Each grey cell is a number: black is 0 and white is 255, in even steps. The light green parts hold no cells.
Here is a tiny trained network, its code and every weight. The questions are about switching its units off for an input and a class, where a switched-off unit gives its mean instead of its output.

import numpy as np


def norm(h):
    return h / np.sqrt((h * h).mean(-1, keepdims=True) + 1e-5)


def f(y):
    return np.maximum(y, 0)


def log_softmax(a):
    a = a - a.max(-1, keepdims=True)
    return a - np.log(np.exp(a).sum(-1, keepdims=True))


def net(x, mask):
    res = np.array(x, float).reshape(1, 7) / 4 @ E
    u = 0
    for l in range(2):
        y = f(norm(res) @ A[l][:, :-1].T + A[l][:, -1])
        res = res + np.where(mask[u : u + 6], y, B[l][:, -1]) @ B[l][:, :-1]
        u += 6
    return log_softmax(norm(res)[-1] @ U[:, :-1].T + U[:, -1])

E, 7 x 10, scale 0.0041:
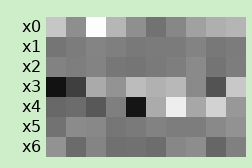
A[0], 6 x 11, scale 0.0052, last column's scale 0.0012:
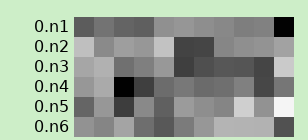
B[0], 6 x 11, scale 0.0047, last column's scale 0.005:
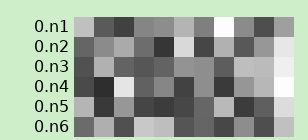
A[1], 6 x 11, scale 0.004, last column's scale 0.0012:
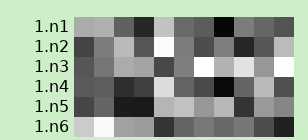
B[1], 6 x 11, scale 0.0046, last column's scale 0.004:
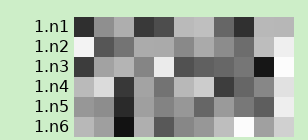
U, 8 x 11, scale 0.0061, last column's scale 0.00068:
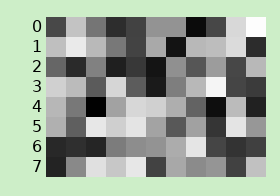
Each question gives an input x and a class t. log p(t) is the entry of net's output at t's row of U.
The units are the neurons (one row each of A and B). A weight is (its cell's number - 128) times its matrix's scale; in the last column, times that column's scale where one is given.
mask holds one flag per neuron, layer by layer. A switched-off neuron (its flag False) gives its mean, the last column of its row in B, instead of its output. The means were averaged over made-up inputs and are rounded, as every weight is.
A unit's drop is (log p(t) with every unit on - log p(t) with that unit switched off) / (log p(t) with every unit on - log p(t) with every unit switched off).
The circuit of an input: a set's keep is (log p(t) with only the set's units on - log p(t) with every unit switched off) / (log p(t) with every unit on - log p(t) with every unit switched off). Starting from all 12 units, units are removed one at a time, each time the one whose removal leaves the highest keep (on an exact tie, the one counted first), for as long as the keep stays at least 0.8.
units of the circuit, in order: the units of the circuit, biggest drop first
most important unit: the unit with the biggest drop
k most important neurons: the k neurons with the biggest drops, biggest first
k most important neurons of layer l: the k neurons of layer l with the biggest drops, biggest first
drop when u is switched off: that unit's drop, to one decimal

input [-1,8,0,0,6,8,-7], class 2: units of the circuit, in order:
(0.n5)
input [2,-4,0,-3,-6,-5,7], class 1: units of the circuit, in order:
(0.n2; 0.n3)
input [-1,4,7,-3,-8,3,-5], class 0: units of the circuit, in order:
(0.n3; 1.n1)
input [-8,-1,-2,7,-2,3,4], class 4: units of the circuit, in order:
(1.n4; 1.n2)
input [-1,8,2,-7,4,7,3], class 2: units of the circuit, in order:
(0.n4; 0.n5)
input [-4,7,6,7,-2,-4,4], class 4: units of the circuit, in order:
(1.n2; 1.n4)
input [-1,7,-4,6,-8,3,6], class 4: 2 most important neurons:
(1.n4; 0.n4)
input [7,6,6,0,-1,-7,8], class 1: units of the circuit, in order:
(0.n4; 0.n2)
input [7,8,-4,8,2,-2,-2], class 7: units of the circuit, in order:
(1.n3; 0.n2)
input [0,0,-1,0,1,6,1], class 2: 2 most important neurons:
(0.n5; 1.n4)
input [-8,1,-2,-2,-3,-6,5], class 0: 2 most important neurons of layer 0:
(0.n4; 0.n3)
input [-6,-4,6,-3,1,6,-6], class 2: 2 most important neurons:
(0.n5; 0.n4)
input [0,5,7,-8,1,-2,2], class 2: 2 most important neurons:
(0.n4; 1.n4)
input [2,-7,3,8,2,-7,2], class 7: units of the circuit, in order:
(1.n3)
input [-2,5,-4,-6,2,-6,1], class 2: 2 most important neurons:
(0.n4; 0.n5)
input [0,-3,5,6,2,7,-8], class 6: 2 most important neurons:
(0.n4; 1.n5)
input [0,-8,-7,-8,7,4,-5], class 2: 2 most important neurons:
(0.n4; 0.n5)
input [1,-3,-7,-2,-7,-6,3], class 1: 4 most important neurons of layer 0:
(0.n2; 0.n4; 0.n3; 0.n6)
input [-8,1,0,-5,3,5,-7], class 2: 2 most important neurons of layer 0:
(0.n5; 0.n4)
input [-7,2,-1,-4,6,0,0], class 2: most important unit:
0.n4
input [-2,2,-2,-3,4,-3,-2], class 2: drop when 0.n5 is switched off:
0.2
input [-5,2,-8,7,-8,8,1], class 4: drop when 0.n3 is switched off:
0.0
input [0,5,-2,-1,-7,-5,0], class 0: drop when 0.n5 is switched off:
0.1
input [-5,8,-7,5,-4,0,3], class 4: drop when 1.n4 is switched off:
0.1
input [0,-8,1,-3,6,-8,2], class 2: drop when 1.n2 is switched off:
0.1
